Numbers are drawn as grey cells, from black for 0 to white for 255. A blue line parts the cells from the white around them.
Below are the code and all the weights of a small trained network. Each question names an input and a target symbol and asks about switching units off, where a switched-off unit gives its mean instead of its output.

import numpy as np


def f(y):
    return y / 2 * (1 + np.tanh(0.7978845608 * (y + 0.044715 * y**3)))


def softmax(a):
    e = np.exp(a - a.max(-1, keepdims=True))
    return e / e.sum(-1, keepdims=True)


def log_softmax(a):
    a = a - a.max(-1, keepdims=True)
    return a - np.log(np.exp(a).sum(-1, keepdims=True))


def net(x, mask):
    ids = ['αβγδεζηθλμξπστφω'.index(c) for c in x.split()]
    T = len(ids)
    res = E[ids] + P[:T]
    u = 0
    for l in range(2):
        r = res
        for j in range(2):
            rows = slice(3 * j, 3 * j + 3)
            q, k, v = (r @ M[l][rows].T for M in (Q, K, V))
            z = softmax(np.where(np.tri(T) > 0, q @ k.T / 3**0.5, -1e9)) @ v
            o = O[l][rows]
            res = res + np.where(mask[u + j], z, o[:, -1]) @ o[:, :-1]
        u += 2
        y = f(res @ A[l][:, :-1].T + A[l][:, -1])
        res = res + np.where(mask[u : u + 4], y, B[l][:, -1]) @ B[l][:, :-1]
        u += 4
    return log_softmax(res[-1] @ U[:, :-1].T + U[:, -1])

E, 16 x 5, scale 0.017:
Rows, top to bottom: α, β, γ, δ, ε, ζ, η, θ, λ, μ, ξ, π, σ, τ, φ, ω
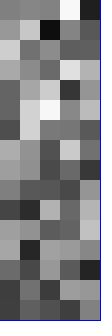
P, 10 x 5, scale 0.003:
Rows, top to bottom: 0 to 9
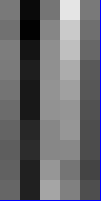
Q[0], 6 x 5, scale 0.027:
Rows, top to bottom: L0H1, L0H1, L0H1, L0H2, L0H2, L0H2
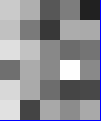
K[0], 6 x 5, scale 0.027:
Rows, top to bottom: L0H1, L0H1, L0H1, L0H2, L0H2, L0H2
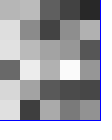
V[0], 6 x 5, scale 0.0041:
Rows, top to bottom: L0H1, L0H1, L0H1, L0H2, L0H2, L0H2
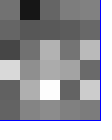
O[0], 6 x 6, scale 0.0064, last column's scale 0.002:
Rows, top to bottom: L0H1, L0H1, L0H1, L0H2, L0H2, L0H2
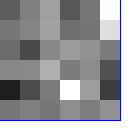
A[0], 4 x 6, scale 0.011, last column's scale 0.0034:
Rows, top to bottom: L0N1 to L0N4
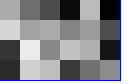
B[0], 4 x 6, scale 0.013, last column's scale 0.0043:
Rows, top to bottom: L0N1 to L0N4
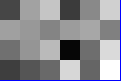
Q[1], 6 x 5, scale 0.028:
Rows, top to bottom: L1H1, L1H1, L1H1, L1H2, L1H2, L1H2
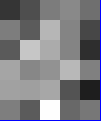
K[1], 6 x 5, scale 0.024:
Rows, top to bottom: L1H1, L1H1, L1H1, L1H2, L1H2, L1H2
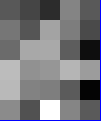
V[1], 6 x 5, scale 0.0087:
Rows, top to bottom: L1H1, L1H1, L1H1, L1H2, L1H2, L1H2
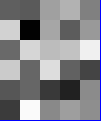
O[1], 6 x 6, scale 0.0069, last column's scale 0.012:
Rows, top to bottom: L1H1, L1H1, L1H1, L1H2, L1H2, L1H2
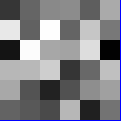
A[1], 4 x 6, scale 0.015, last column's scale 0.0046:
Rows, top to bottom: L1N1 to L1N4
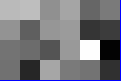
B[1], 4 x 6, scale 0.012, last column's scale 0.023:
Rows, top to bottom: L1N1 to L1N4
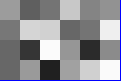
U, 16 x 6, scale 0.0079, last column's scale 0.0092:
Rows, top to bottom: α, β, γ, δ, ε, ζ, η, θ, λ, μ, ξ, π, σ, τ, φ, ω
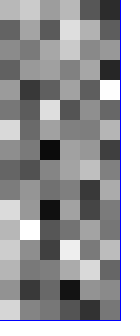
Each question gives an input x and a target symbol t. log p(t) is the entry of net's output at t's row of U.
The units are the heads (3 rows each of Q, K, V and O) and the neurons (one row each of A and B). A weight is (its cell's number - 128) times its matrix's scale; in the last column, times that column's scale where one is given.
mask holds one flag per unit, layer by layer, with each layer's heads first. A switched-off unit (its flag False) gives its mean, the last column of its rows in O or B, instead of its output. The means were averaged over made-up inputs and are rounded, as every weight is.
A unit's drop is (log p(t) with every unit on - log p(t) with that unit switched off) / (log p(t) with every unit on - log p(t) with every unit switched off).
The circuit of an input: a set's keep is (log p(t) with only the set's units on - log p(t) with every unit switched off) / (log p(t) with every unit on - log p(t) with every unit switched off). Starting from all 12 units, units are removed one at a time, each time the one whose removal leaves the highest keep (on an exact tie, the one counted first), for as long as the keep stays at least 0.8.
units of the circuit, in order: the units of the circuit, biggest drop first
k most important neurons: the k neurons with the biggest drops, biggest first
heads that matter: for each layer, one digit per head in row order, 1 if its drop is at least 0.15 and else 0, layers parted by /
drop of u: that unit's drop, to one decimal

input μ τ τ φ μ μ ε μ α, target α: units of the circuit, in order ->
L1N2; L1H2; L0N3
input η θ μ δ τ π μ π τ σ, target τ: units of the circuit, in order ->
L1H1; L0N1; L1H2; L1N4
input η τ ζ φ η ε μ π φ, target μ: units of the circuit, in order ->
L0N4; L1H1; L1N4
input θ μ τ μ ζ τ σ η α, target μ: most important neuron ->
L0N3
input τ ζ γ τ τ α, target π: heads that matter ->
01 / 10
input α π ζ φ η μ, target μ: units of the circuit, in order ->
L0N1; L1H1; L1N4; L0N4
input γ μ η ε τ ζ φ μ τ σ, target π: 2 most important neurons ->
L0N3; L1N4
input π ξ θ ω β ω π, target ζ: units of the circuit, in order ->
L1H1; L1N3; L1N4; L1H2
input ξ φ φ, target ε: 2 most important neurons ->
L1N2; L1N3
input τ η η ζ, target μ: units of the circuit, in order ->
L0N3; L0N4; L1H1; L1N4
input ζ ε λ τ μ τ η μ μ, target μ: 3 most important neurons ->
L0N3; L0N1; L0N4
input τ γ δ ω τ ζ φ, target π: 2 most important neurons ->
L0N3; L1N2
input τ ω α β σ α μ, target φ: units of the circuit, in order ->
L1N2; L1H2; L0N1
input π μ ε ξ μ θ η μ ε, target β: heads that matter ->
00 / 00
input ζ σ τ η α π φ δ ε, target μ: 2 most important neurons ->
L0N3; L0N4
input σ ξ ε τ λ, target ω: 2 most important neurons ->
L1N4; L0N4
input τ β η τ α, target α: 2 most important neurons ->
L1N2; L1N4
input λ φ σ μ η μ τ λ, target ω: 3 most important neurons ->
L1N4; L0N1; L0N4
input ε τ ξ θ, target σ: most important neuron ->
L1N1
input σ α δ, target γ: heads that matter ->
00 / 10
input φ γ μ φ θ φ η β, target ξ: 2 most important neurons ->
L1N2; L0N1
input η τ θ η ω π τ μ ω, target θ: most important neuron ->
L1N4
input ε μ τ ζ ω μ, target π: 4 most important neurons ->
L0N3; L1N4; L1N2; L0N1
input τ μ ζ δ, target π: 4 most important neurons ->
L0N3; L1N2; L1N4; L1N3
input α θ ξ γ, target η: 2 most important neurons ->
L1N4; L0N4
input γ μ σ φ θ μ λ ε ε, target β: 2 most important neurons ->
L0N4; L0N3
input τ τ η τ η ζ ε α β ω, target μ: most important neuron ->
L0N1
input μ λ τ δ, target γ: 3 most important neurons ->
L1N3; L1N4; L0N2
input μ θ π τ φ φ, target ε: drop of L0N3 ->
0.2
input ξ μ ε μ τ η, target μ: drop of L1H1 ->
0.5
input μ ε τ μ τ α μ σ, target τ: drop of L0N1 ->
0.5
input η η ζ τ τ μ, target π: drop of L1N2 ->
0.8
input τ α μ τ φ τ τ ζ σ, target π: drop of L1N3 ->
0.1
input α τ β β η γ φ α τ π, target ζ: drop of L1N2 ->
0.0
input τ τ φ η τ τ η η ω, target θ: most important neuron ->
L0N3
